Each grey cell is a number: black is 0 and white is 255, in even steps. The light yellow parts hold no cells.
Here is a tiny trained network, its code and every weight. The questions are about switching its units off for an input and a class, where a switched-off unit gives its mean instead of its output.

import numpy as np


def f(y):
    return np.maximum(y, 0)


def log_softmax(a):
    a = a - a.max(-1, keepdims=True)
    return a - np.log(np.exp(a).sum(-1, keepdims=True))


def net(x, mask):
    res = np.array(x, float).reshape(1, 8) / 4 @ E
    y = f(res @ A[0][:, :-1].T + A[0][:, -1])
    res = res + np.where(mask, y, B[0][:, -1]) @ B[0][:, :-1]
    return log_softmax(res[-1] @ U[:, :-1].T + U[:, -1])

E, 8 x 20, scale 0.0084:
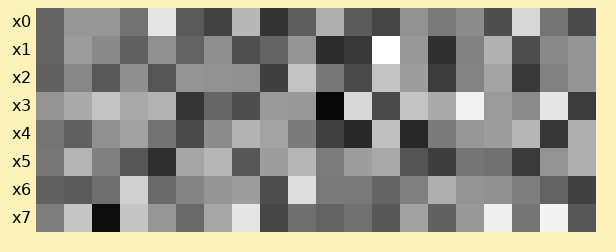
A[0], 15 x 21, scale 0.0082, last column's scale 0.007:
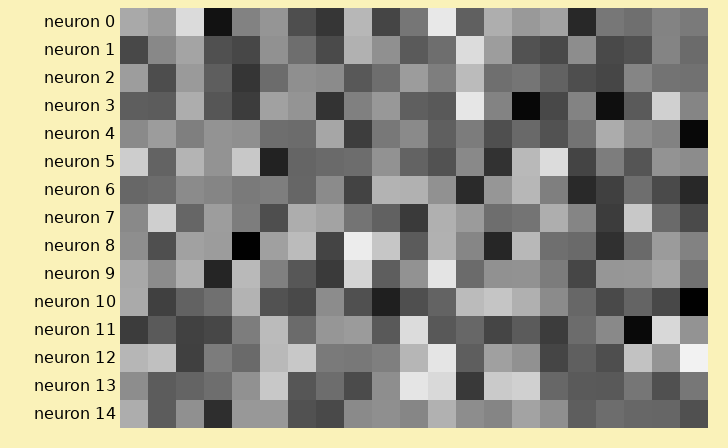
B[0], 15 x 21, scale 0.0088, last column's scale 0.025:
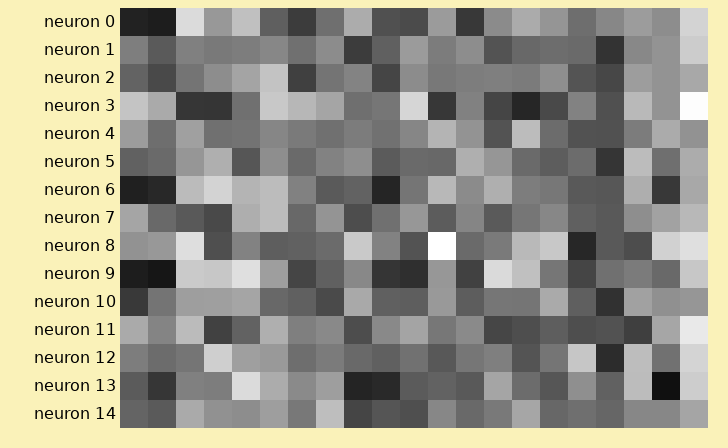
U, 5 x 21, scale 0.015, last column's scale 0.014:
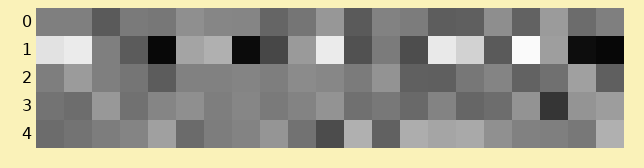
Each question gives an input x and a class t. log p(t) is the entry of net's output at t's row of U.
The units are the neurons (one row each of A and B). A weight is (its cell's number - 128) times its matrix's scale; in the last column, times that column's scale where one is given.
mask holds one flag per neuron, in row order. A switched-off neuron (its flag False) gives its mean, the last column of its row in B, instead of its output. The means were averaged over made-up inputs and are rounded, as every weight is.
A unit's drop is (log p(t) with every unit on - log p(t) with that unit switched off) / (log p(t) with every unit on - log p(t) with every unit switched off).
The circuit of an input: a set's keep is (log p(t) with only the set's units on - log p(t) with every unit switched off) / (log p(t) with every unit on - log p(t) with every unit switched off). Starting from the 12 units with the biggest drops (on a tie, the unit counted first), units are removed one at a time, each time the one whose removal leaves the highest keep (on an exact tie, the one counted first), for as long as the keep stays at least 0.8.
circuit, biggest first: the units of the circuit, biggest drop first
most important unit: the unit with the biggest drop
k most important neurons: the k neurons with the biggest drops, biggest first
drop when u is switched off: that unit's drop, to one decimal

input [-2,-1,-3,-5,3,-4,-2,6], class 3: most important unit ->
neuron 3
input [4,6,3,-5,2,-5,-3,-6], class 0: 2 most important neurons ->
neuron 8; neuron 3
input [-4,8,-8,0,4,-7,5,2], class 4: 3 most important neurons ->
neuron 3; neuron 11; neuron 1
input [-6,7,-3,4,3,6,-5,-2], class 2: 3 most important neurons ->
neuron 3; neuron 8; neuron 13
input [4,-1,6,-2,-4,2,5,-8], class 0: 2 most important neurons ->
neuron 13; neuron 3
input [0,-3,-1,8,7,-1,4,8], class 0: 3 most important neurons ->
neuron 8; neuron 7; neuron 0
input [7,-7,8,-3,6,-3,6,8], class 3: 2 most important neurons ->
neuron 3; neuron 12
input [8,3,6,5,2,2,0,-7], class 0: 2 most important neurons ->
neuron 8; neuron 5
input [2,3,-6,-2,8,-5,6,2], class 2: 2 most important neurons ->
neuron 9; neuron 0
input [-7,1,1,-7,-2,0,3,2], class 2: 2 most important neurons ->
neuron 8; neuron 13
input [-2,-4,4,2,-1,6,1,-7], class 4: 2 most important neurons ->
neuron 8; neuron 0
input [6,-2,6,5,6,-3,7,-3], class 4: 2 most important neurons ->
neuron 3; neuron 11
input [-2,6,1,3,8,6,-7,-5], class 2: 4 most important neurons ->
neuron 8; neuron 13; neuron 3; neuron 12
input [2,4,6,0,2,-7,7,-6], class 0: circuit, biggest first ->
neuron 8
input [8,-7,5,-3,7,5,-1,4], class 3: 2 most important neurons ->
neuron 3; neuron 12
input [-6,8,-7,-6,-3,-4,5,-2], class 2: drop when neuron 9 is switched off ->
0.1
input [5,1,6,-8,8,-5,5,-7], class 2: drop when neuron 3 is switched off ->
0.2
